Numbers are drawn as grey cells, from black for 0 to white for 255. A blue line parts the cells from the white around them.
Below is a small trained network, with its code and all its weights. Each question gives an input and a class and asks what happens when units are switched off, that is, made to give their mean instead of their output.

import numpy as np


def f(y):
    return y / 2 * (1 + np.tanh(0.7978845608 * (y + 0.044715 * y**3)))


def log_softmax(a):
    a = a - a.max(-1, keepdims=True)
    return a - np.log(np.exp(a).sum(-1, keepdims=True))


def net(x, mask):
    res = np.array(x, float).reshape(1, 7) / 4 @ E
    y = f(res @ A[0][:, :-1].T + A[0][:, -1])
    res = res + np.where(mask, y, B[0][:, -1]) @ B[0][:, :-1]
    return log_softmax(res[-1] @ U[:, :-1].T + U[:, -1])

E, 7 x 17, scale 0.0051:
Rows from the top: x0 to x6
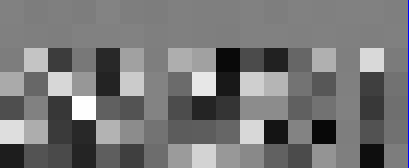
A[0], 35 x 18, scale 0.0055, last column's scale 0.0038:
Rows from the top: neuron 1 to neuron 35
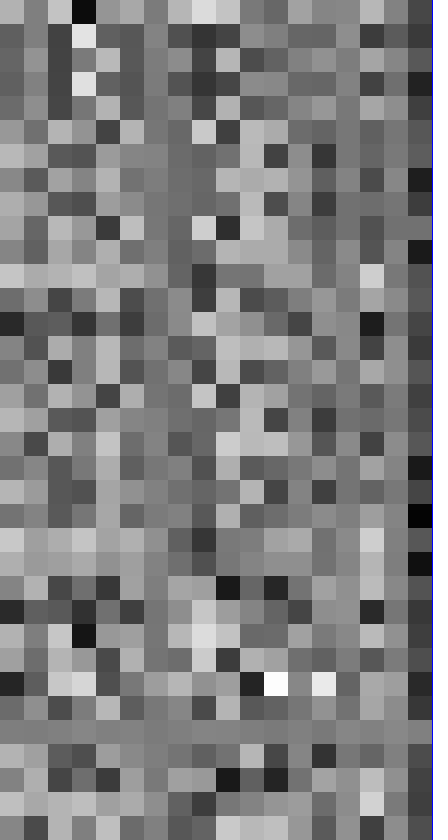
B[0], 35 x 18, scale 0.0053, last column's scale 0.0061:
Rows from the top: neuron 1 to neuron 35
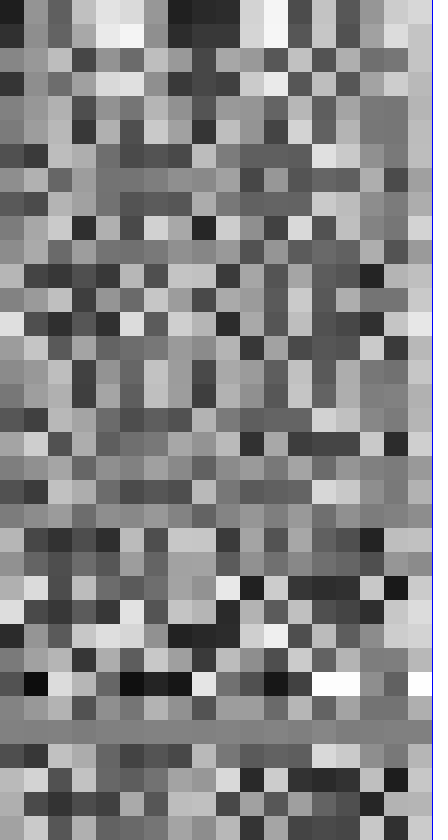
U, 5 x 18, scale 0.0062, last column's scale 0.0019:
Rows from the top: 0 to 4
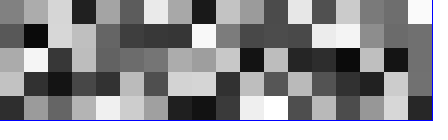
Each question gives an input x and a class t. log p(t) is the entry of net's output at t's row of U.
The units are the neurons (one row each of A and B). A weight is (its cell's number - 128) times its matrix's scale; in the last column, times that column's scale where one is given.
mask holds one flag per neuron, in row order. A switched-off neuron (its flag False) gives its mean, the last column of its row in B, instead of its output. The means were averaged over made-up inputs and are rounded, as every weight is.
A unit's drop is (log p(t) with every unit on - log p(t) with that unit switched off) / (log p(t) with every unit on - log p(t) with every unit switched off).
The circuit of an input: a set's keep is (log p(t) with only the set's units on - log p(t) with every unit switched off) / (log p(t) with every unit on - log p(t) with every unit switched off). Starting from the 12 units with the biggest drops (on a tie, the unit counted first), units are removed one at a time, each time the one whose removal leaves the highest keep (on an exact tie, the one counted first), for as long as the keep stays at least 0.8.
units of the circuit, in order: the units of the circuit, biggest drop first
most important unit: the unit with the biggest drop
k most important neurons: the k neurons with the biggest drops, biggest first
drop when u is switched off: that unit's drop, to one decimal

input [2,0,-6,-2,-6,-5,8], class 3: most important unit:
neuron 14
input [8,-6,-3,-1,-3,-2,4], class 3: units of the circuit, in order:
[neuron 14; neuron 26]
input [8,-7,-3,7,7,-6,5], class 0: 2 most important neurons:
[neuron 10; neuron 6]
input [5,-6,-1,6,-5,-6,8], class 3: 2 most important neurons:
[neuron 14; neuron 26]
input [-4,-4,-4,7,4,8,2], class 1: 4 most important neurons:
[neuron 7; neuron 32; neuron 21; neuron 18]
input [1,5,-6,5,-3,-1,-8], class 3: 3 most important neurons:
[neuron 23; neuron 12; neuron 34]
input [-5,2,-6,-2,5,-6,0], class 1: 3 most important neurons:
[neuron 29; neuron 25; neuron 33]
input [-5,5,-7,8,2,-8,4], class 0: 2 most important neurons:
[neuron 10; neuron 6]
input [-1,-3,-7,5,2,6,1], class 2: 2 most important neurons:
[neuron 19; neuron 35]
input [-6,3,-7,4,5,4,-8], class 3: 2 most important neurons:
[neuron 23; neuron 12]
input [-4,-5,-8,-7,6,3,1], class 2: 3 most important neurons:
[neuron 19; neuron 35; neuron 15]
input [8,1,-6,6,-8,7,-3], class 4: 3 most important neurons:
[neuron 1; neuron 27; neuron 29]
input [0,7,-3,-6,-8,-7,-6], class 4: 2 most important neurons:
[neuron 27; neuron 1]
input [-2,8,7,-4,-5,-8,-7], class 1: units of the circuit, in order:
[neuron 29]
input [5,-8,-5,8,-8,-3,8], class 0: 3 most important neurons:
[neuron 10; neuron 6; neuron 28]
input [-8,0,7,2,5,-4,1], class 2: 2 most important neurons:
[neuron 25; neuron 33]
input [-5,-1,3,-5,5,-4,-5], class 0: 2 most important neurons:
[neuron 14; neuron 26]
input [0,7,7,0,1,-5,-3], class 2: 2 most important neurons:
[neuron 25; neuron 33]
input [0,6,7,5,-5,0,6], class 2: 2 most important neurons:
[neuron 25; neuron 33]
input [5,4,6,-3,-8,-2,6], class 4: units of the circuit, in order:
[neuron 1]
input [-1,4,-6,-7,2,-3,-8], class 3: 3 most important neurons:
[neuron 23; neuron 12; neuron 34]
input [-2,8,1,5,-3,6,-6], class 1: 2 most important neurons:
[neuron 7; neuron 32]
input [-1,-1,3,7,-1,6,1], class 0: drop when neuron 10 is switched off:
0.3
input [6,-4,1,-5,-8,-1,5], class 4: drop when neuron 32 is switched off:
0.0
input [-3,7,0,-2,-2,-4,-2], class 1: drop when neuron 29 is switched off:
0.2
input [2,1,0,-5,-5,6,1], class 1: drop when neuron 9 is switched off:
0.1
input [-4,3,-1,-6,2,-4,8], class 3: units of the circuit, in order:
[neuron 14]
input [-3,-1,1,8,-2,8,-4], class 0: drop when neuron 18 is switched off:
-0.1
